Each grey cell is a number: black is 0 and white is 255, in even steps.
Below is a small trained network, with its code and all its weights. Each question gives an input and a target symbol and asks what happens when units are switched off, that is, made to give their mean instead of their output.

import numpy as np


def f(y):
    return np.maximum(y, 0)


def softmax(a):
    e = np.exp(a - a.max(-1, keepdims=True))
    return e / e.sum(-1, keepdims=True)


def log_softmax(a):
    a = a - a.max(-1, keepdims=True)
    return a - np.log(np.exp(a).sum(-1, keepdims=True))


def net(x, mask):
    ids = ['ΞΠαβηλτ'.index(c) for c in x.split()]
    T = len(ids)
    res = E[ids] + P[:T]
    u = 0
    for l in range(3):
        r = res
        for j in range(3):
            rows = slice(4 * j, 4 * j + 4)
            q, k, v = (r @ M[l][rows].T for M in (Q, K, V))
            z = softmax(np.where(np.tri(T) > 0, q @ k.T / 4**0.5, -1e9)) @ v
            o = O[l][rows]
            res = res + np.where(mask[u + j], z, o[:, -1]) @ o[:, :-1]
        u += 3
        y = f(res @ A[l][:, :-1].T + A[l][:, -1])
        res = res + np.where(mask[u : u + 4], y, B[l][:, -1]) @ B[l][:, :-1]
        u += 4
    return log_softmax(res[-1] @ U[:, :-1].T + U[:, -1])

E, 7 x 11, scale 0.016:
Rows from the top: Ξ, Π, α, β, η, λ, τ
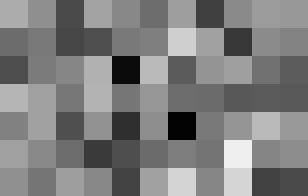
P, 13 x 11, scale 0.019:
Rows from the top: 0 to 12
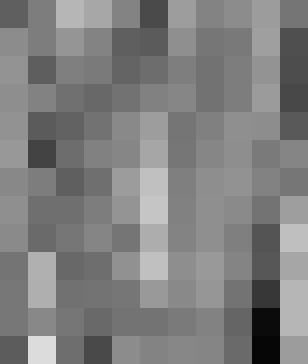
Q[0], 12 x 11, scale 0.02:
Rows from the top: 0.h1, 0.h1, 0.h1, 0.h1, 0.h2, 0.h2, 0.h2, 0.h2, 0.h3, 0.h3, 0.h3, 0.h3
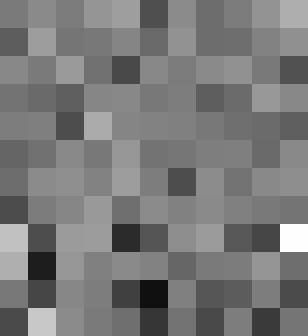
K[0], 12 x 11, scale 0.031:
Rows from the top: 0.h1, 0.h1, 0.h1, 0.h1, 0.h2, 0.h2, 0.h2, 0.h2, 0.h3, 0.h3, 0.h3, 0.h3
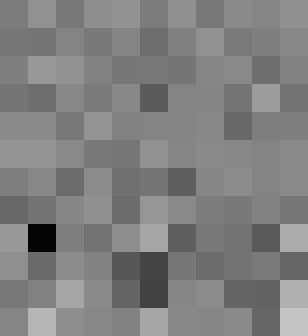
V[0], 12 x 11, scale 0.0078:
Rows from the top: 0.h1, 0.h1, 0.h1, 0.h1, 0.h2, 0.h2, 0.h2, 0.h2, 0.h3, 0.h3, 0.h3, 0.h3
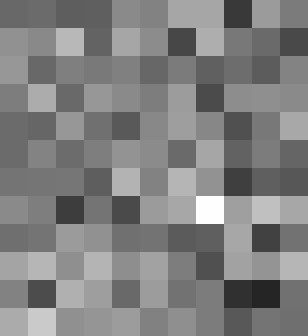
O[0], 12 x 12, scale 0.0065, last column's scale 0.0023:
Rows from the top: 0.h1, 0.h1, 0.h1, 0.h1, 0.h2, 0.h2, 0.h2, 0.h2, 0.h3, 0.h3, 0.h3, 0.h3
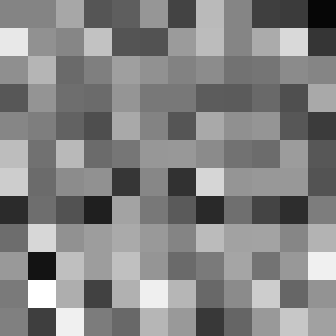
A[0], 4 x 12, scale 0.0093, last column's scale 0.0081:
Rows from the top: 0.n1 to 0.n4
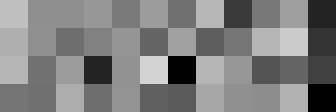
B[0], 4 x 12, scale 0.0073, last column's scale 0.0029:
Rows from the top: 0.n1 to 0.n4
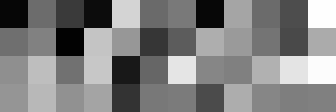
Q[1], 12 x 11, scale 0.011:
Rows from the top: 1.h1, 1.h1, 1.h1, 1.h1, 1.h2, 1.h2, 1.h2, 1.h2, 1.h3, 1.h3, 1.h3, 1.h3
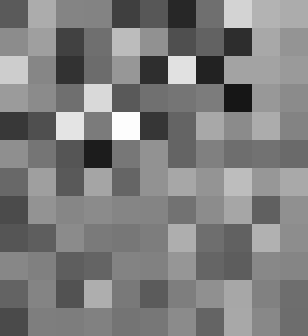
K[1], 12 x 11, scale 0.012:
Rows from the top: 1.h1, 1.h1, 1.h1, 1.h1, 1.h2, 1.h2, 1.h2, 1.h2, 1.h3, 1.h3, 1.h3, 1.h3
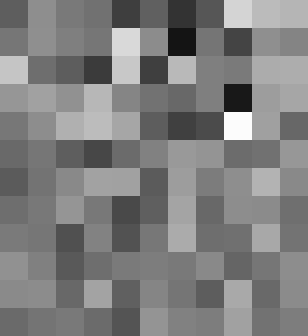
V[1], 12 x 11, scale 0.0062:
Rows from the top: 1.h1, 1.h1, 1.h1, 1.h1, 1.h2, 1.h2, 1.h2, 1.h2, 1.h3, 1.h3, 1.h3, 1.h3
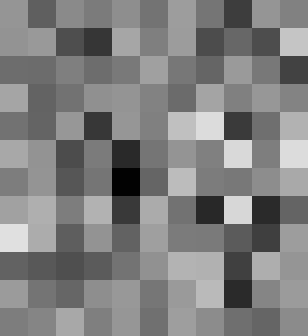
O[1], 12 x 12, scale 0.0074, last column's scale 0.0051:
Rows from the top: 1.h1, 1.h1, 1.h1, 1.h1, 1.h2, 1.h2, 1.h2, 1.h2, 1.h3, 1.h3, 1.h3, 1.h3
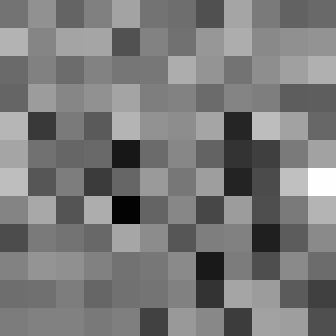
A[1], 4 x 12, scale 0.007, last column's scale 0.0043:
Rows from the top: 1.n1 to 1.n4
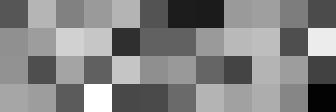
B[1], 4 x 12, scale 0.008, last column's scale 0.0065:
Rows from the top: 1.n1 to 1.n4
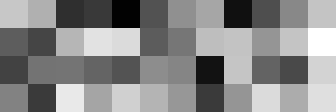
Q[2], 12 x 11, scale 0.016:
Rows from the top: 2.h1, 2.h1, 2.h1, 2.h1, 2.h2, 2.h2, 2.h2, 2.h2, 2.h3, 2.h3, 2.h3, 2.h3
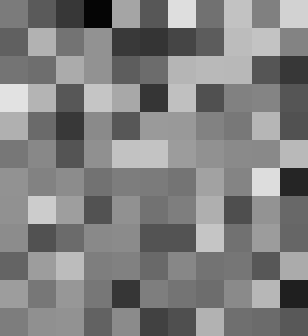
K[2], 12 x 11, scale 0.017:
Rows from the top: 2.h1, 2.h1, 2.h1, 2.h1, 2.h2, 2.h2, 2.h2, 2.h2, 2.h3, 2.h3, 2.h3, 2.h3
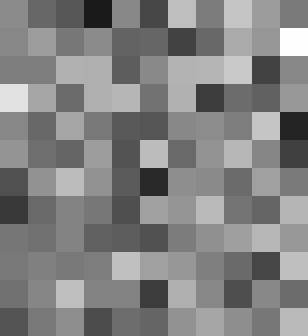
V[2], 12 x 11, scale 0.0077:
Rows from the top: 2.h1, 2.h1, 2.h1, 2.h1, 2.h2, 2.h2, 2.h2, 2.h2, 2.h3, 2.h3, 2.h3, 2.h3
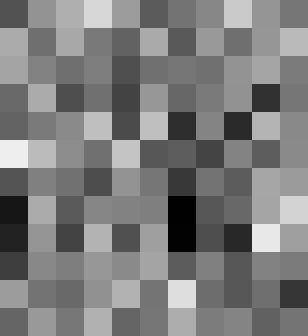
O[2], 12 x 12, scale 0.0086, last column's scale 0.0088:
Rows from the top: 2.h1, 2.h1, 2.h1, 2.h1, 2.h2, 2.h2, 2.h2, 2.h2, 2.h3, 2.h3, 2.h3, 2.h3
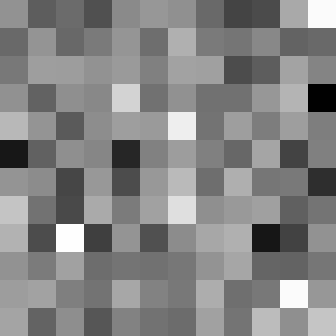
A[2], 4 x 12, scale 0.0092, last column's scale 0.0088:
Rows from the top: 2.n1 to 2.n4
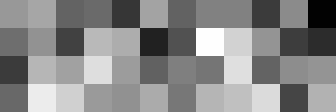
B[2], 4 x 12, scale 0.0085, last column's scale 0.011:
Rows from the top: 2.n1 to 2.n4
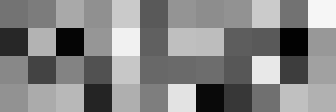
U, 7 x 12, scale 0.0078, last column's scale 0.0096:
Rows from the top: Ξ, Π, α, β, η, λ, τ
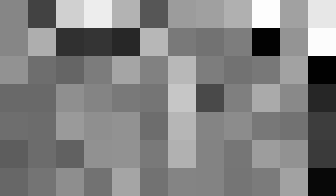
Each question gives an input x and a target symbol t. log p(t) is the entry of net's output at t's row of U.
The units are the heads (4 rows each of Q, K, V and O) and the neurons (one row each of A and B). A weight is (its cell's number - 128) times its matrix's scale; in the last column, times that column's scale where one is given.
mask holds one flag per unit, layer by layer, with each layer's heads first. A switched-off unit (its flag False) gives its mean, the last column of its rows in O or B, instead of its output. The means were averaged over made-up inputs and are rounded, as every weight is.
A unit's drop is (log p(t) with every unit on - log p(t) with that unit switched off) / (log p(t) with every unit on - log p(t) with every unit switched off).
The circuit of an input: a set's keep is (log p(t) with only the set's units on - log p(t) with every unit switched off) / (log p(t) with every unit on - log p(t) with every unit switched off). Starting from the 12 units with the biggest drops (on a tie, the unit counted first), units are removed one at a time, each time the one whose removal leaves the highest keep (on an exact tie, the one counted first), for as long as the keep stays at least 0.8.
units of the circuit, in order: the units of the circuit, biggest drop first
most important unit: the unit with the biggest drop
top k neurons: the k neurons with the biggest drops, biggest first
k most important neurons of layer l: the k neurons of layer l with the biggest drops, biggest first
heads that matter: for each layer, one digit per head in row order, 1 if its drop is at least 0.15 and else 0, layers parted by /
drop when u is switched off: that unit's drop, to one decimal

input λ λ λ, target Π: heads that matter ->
000 / 000 / 100
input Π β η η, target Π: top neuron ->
(2.n1)
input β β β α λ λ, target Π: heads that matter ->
010 / 010 / 100
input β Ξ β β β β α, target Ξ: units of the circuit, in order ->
(1.h2 1.n2)
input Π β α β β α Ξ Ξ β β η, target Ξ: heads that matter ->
001 / 000 / 100
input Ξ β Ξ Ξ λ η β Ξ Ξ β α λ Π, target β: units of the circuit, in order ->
(2.h1 1.h2 0.h3 2.n4)
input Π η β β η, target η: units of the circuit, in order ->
(2.h1 2.h3 1.h2 2.n2)
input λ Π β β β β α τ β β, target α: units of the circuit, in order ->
(1.h2 2.h2)
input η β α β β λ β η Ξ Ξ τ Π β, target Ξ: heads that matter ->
001 / 010 / 100
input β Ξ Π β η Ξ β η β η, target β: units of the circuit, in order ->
(2.h1 2.n4 1.h2)
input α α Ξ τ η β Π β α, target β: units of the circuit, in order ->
(2.h1 1.h2 2.n4 0.h3)
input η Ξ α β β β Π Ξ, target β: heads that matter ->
101 / 010 / 100
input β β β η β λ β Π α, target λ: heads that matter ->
001 / 110 / 100
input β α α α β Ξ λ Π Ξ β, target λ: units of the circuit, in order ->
(2.h1 0.h3 1.h2 2.n2)
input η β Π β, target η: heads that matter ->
001 / 010 / 101
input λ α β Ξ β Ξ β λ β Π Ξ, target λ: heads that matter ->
001 / 010 / 101
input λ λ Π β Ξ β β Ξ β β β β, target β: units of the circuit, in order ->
(2.h1 0.h3 2.n4 1.h2)
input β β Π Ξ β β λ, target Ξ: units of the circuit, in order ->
(2.h1)
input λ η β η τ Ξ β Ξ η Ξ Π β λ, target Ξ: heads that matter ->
001 / 010 / 100
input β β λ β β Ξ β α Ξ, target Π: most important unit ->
0.h1
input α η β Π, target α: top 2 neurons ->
(2.n4 1.n2)
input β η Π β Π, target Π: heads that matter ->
000 / 000 / 000
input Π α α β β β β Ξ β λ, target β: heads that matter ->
001 / 010 / 100
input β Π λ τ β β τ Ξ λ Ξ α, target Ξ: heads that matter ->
001 / 000 / 100
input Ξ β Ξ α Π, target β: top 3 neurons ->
(1.n3 2.n4 1.n2)
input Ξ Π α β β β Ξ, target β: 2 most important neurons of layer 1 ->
(1.n3 1.n2)
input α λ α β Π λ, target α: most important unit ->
0.h3
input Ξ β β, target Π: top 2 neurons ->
(2.n1 0.n1)
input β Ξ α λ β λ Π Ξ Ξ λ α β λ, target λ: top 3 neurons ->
(2.n2 2.n3 1.n4)
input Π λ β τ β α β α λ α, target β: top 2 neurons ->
(2.n4 2.n3)
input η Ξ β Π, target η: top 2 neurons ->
(2.n2 1.n4)
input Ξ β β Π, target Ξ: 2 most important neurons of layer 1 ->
(1.n3 1.n1)
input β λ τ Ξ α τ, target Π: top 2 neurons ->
(1.n2 2.n3)
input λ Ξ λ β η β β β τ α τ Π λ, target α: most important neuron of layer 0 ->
(0.n1)
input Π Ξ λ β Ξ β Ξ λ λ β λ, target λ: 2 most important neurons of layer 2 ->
(2.n2 2.n3)
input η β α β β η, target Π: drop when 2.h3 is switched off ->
0.0
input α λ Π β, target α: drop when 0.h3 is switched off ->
0.2
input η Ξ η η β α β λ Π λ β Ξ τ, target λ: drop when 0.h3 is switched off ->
0.3
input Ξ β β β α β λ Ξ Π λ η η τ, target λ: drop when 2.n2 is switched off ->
0.4
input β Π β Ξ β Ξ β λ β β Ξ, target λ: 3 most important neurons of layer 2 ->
(2.n2 2.n3 2.n1)
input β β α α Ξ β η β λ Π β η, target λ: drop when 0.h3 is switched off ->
0.5
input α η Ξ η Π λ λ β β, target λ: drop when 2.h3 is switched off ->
0.2
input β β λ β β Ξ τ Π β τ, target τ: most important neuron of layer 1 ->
(1.n4)
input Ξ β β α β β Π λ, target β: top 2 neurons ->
(2.n4 1.n2)
